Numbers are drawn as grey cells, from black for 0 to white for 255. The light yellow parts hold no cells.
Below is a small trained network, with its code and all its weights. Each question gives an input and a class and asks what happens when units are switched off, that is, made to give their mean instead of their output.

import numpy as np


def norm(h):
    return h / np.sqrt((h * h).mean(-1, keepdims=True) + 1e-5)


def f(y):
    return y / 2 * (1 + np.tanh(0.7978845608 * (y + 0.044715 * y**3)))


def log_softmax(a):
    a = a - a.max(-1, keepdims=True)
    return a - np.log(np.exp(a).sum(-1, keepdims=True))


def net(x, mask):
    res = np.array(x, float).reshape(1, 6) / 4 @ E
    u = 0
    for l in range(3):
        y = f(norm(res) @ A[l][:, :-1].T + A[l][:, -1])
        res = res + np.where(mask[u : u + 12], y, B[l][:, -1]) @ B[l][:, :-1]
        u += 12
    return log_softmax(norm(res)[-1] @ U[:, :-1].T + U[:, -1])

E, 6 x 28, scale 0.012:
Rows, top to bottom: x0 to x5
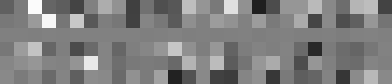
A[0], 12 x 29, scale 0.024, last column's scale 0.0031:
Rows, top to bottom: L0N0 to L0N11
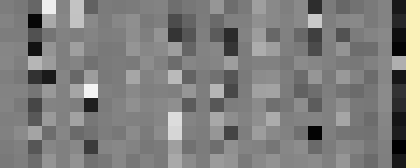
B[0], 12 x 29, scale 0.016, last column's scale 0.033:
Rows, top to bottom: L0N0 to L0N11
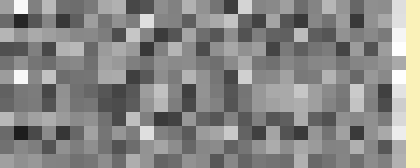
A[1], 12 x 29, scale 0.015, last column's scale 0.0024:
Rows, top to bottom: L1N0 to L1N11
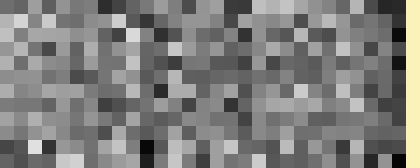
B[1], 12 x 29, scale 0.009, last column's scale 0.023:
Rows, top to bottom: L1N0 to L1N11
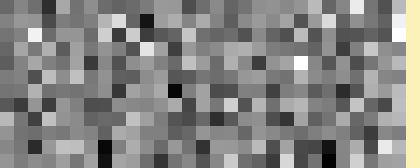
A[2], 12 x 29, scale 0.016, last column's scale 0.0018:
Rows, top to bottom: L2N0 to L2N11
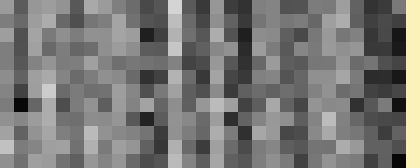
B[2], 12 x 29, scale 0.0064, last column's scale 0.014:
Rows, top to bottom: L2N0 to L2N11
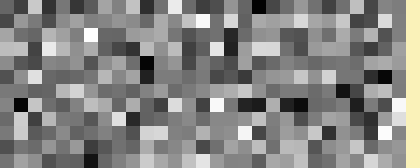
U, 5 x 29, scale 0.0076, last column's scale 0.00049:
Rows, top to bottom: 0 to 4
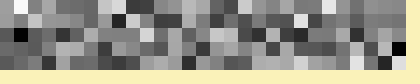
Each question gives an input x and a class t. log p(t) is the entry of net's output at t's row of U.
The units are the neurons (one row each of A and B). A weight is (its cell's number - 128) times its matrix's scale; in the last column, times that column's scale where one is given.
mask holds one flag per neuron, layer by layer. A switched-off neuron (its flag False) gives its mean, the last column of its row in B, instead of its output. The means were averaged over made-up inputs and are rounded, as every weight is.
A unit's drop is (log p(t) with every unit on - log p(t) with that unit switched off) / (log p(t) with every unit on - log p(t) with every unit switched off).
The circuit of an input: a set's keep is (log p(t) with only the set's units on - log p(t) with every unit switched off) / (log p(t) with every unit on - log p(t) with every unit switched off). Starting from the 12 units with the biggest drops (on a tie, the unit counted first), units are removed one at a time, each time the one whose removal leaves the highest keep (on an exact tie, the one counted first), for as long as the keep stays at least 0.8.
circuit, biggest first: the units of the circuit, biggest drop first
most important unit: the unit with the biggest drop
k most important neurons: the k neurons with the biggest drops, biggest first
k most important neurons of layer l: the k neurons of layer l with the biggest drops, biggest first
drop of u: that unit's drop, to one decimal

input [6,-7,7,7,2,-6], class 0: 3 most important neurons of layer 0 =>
L0N1, L0N3, L0N2
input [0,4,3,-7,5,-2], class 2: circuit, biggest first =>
L0N1
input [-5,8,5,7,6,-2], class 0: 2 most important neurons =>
L0N0, L0N1
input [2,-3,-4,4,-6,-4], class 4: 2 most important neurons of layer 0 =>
L0N2, L0N1
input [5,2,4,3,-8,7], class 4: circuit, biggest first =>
L0N8, L0N7
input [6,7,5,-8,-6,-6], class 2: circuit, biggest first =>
L0N5, L0N2
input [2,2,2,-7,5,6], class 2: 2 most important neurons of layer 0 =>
L0N1, L0N8
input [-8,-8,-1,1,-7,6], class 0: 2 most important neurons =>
L0N5, L0N6
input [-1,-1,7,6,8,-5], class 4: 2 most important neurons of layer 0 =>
L0N6, L0N1
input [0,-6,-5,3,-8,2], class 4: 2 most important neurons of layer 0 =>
L0N7, L0N0
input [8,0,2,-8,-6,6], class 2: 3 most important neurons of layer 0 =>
L0N5, L0N0, L0N2
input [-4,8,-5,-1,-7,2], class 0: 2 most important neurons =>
L0N0, L0N6
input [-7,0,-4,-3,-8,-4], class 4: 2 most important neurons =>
L0N7, L0N10
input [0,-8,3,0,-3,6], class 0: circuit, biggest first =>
L0N5
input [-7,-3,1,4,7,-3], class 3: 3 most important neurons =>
L0N3, L0N7, L1N11
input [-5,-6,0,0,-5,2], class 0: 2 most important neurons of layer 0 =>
L0N5, L0N6
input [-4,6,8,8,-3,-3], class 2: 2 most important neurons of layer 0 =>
L0N9, L0N5
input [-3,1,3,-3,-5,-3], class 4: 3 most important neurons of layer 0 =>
L0N7, L0N10, L0N9
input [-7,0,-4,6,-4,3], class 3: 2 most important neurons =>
L0N1, L0N3
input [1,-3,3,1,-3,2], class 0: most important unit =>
L0N5
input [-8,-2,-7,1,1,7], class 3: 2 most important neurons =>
L0N3, L0N8
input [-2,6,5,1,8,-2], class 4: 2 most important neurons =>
L0N6, L0N5
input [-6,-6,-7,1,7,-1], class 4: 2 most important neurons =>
L0N6, L0N0
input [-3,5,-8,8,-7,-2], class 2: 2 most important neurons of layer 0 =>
L0N9, L0N6
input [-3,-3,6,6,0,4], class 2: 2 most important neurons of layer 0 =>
L0N9, L0N8
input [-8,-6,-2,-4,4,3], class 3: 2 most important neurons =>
L0N3, L0N0
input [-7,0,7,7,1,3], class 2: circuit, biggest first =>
L0N9
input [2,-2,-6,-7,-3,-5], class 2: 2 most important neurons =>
L0N1, L0N2
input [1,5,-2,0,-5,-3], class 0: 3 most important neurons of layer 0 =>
L0N0, L0N6, L0N4
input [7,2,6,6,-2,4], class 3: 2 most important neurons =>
L0N5, L0N1
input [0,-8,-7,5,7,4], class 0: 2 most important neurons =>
L0N5, L0N7
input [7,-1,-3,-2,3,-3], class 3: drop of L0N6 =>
0.4
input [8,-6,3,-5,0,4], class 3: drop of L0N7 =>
0.5
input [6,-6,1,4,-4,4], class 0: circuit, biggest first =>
L0N2
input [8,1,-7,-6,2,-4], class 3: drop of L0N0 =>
1.0
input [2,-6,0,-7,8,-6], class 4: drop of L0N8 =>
0.0
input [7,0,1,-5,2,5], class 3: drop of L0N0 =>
1.0
